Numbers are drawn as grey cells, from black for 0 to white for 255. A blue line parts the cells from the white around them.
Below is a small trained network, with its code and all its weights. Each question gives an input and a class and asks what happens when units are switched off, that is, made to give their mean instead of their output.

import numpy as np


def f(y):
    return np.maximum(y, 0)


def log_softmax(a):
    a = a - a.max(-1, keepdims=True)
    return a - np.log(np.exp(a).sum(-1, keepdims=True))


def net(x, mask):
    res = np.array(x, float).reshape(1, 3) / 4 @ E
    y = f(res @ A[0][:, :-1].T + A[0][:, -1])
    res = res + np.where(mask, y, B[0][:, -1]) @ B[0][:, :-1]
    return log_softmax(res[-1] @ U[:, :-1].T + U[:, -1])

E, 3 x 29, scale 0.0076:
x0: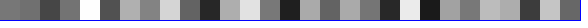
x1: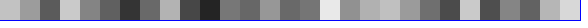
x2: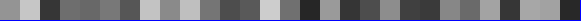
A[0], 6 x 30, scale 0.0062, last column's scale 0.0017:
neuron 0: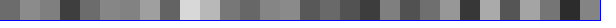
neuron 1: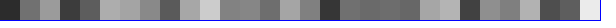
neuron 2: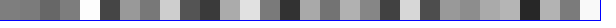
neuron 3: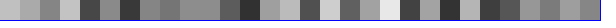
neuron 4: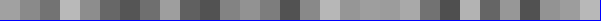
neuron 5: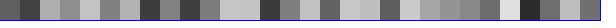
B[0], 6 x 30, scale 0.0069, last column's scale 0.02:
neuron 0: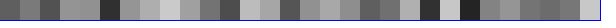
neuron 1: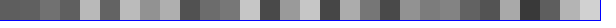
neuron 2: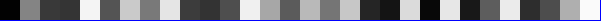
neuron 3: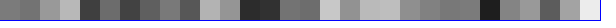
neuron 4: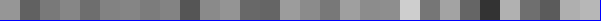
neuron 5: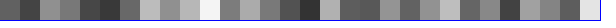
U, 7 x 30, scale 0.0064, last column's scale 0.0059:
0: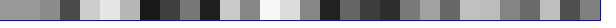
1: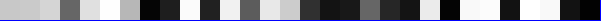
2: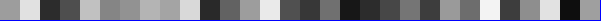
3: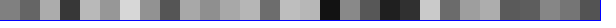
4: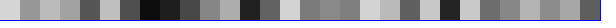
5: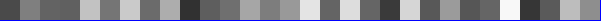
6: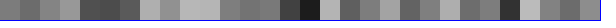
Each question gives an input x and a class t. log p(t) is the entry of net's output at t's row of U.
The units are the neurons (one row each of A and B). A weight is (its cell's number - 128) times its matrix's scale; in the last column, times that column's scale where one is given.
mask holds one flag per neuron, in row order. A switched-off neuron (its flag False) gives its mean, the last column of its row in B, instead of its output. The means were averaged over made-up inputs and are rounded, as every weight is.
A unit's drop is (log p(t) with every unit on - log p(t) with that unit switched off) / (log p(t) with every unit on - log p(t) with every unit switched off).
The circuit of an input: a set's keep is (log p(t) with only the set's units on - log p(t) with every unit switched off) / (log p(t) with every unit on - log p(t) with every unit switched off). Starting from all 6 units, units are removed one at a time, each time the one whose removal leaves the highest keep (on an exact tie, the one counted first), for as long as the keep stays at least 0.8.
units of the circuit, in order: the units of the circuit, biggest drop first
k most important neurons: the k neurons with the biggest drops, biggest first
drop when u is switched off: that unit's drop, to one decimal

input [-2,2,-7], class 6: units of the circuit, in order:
[neuron 2; neuron 5]
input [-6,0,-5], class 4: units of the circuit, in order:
[neuron 2]
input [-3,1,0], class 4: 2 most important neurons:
[neuron 2; neuron 5]
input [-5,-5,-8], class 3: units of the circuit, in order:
[neuron 2; neuron 3]
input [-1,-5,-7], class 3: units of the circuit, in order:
[neuron 2; neuron 3; neuron 0]
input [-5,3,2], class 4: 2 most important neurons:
[neuron 2; neuron 5]
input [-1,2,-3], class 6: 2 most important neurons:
[neuron 2; neuron 1]
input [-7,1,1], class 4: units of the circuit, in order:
[neuron 2; neuron 5]
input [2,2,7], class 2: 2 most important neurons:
[neuron 2; neuron 1]
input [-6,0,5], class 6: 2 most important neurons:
[neuron 2; neuron 0]
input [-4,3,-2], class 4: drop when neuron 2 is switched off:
0.3
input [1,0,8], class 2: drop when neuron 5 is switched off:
0.1
